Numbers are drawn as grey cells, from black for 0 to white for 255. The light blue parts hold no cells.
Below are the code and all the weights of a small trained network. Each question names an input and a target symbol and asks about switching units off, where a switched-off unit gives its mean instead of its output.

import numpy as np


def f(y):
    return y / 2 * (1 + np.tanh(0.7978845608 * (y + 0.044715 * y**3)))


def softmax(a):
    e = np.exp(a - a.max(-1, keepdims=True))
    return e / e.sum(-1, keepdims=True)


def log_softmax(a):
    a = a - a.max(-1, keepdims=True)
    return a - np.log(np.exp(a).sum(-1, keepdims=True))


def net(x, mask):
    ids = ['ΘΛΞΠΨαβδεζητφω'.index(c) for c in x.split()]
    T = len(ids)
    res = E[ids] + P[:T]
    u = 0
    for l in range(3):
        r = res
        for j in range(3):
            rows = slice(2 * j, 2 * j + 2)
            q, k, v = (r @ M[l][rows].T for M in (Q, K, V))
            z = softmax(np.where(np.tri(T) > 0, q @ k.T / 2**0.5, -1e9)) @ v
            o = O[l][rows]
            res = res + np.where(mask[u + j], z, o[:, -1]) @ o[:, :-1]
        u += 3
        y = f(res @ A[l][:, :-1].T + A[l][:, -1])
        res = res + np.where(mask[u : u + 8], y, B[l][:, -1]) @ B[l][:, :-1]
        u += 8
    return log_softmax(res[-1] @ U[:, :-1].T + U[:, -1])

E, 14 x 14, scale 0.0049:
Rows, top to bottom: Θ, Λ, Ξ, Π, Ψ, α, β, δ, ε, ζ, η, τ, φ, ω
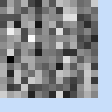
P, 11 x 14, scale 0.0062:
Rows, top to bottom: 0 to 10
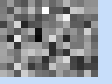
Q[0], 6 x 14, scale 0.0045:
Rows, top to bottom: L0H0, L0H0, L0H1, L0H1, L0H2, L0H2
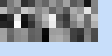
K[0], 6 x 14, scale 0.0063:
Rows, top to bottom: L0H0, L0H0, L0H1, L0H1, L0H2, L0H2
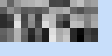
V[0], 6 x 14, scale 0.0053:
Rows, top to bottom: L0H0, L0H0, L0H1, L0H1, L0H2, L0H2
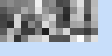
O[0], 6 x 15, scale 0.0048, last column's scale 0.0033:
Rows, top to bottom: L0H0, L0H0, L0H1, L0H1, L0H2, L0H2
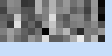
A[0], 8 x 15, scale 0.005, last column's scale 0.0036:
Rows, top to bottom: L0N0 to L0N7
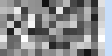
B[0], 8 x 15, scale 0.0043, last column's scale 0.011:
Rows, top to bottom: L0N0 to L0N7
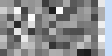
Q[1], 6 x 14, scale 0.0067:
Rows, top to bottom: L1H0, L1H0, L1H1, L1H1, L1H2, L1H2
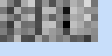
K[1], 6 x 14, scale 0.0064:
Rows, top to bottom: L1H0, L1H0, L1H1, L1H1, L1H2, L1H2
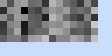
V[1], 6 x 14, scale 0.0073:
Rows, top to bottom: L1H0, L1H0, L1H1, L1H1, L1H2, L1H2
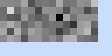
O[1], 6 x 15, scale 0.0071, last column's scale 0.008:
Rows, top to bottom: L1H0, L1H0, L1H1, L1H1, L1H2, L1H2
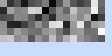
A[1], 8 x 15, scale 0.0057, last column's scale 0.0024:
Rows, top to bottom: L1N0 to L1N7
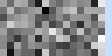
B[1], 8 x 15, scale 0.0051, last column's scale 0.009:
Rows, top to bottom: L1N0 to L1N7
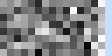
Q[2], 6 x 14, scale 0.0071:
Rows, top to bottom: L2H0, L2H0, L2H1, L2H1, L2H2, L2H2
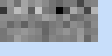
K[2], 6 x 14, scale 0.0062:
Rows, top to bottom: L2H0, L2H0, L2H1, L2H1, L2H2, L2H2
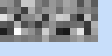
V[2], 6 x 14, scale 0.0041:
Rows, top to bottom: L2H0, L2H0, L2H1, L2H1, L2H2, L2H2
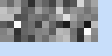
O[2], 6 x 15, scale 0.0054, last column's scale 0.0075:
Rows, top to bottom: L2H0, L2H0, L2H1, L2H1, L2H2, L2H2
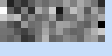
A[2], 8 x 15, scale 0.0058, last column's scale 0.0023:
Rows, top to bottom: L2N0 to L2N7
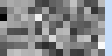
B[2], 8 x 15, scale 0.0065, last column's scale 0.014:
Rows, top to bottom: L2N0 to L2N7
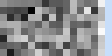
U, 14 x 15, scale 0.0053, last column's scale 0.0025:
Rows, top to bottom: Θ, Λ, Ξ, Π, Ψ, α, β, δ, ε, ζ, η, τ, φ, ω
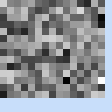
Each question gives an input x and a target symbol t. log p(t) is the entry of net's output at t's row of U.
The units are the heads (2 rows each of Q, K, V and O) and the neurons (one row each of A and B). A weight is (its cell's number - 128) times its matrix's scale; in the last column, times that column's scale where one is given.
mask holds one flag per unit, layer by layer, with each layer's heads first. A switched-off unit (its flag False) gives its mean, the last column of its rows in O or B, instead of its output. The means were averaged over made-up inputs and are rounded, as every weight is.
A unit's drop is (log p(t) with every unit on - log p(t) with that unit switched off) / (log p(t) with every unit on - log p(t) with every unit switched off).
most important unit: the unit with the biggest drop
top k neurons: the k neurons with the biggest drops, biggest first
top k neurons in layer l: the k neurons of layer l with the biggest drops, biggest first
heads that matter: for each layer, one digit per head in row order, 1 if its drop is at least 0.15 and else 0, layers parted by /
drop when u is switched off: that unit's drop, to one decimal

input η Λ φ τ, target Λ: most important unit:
L1H1
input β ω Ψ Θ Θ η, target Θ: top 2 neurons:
[L1N6 L0N2]
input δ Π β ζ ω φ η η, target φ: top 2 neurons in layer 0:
[L0N4 L0N3]
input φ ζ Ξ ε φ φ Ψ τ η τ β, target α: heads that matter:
001 / 110 / 000
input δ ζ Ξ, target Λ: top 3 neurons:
[L0N6 L0N2 L1N4]
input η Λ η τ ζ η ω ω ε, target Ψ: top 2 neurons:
[L0N6 L0N1]
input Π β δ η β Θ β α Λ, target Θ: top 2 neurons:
[L1N1 L0N0]
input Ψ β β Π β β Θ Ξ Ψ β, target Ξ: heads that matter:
001 / 010 / 000
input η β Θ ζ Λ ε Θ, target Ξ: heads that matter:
010 / 110 / 000
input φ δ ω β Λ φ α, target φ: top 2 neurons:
[L0N4 L0N3]
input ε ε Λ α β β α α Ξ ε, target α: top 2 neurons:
[L1N4 L2N5]
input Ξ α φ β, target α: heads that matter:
001 / 101 / 000
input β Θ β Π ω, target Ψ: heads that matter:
000 / 110 / 100
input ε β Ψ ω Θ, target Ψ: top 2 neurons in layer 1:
[L1N5 L1N3]
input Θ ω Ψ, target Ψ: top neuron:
[L0N6]
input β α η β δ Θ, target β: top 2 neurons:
[L0N5 L0N7]
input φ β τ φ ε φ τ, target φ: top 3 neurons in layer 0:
[L0N4 L0N3 L0N7]
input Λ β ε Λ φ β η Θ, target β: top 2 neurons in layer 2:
[L2N2 L2N5]
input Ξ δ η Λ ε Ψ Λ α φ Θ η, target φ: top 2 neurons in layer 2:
[L2N4 L2N6]
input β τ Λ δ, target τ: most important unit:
L0H2
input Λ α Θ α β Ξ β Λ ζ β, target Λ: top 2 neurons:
[L0N6 L2N5]
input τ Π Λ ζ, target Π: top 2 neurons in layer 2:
[L2N1 L2N2]
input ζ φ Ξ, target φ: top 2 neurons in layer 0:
[L0N6 L0N7]
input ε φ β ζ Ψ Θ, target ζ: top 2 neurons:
[L0N3 L0N5]
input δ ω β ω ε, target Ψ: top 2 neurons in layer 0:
[L0N4 L0N3]
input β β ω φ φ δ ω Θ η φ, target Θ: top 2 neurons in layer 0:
[L0N4 L0N3]
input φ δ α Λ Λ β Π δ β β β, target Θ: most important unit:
L1N1
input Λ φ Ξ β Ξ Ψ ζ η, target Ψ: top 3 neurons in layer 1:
[L1N4 L1N0 L1N6]
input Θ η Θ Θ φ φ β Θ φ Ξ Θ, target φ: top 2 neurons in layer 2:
[L2N4 L2N6]
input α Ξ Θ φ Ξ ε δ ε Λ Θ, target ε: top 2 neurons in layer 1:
[L1N7 L1N0]
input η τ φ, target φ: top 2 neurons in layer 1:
[L1N5 L1N4]
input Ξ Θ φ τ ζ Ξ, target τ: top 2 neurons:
[L1N4 L0N5]
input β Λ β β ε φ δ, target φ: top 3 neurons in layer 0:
[L0N4 L0N3 L0N7]
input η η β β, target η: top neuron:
[L1N7]
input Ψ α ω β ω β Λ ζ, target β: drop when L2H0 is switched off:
0.0
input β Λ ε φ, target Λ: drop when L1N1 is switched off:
0.1
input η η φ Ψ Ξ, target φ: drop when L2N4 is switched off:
0.2
